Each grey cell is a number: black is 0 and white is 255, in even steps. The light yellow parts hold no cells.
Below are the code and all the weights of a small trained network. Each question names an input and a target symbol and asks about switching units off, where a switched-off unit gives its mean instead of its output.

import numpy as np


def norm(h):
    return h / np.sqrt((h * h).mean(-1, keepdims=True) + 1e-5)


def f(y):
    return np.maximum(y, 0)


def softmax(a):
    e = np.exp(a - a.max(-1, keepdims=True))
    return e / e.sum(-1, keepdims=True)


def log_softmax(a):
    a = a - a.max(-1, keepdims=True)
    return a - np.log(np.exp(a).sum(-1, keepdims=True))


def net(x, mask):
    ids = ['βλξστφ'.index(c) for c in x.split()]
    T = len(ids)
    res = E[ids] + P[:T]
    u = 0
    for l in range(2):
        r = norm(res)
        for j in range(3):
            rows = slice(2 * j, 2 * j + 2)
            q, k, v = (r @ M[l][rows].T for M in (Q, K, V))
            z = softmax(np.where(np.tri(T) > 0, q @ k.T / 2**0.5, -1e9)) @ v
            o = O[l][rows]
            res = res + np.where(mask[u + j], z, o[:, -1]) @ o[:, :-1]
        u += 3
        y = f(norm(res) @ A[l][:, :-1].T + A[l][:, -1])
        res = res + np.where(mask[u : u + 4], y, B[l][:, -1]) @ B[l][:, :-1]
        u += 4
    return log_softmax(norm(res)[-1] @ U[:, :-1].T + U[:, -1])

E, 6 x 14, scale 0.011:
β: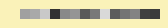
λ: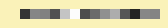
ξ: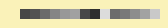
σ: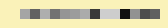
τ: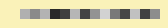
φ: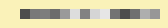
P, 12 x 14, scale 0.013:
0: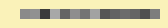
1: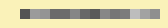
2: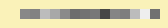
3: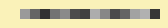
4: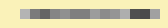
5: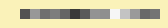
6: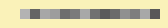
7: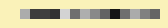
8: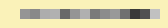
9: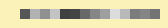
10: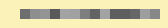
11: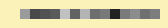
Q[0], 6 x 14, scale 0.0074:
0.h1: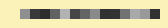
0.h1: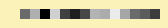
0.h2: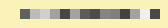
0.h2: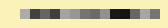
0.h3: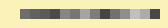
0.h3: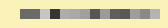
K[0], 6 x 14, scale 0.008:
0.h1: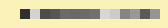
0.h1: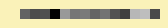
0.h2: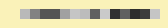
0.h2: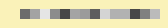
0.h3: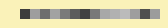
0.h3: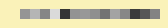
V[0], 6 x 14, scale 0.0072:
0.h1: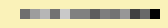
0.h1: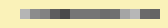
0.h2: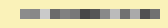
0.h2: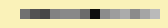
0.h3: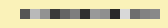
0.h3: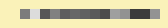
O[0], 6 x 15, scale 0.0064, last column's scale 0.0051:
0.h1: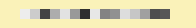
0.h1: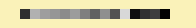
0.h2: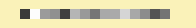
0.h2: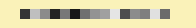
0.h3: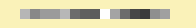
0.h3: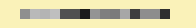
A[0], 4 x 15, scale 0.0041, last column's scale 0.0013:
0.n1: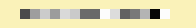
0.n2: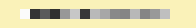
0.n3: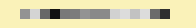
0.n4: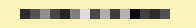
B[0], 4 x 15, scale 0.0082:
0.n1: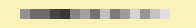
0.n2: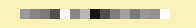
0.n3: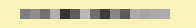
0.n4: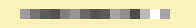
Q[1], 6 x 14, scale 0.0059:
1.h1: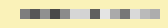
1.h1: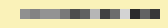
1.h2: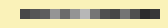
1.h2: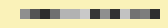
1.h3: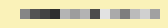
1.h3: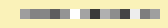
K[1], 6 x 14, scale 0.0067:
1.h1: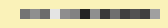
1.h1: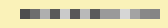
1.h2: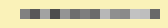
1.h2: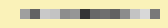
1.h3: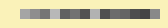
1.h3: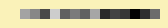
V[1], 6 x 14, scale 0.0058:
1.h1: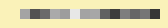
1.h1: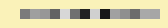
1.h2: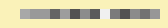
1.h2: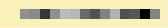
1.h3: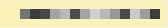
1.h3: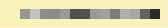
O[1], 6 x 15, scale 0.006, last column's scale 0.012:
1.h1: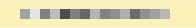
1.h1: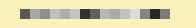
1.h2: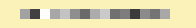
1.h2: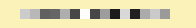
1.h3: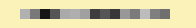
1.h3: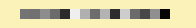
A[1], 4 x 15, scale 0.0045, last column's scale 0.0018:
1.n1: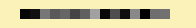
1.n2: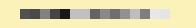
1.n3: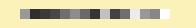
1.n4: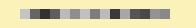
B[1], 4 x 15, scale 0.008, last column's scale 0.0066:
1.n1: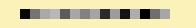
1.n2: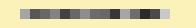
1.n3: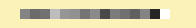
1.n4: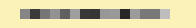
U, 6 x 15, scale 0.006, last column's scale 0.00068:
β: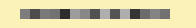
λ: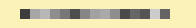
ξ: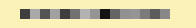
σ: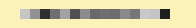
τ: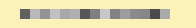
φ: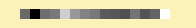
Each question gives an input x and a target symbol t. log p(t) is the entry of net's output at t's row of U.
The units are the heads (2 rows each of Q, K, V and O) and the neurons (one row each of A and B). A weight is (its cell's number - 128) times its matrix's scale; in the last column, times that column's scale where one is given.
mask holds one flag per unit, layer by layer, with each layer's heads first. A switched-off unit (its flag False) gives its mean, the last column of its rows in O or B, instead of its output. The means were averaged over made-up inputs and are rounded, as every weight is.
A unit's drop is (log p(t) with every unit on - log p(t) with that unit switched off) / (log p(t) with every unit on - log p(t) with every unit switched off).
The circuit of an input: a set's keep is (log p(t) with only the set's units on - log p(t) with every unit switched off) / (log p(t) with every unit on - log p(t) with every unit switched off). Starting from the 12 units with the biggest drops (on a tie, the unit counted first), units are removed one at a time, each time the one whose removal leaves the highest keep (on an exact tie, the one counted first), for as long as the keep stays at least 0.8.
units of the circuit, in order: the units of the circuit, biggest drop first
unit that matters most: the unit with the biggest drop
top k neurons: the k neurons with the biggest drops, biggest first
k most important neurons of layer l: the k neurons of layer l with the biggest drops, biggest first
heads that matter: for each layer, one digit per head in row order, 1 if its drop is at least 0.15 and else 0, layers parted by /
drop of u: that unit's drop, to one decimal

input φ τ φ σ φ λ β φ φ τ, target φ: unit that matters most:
0.h3
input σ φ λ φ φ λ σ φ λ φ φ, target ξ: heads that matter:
001 / 010
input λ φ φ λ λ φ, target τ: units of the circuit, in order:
[1.h1, 0.h1]
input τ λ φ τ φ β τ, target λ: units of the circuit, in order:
[1.h3, 0.h1]
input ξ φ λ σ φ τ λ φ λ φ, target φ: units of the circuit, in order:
[0.h2, 1.h1]
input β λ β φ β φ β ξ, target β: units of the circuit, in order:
[1.h3, 0.h1]
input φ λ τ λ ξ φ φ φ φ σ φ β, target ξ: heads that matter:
011 / 000
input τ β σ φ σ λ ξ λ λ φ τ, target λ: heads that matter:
111 / 001
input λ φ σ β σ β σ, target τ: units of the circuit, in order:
[1.h1, 0.h1, 0.h3]
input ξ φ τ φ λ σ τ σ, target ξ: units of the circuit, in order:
[0.h2, 0.h3]
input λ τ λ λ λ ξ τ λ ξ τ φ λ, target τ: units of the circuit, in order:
[0.h3, 0.h2]
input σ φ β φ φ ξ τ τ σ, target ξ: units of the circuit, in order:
[0.h3, 1.h2]
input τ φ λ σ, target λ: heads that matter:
110 / 001
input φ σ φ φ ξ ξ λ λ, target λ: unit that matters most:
0.h2
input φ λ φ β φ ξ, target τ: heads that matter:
110 / 000
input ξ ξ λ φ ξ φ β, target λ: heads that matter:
110 / 000
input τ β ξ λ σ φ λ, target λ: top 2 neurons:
[0.n4, 1.n3]
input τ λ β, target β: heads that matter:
010 / 000
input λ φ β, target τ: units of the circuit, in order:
[1.h1, 0.h3]
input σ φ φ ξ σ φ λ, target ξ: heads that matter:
001 / 000
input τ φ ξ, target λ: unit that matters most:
1.h3
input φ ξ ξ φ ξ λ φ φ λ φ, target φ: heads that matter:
011 / 000
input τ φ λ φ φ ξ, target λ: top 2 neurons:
[0.n4, 0.n1]
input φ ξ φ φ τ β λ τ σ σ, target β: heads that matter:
110 / 000
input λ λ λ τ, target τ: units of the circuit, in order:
[1.h1, 0.h3, 0.h1]
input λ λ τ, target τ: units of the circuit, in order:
[1.h1, 0.h3]
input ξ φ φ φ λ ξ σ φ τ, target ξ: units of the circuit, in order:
[0.h3]
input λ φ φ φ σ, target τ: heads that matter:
001 / 100
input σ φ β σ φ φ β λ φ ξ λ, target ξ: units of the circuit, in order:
[0.h3, 1.h2]
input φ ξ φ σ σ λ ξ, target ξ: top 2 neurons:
[0.n3, 0.n2]
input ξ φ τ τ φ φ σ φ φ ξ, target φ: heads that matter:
010 / 000
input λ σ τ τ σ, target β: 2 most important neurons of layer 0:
[0.n4, 0.n1]
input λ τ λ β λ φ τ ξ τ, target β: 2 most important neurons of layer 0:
[0.n4, 0.n2]
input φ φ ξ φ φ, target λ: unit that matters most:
0.h2
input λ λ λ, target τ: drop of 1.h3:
0.2
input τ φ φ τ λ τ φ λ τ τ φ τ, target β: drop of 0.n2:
0.1
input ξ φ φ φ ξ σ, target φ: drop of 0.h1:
0.0
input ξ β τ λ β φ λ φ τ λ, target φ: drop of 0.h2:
0.3
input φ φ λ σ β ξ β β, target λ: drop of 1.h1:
0.0
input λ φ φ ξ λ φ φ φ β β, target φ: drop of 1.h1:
-0.3
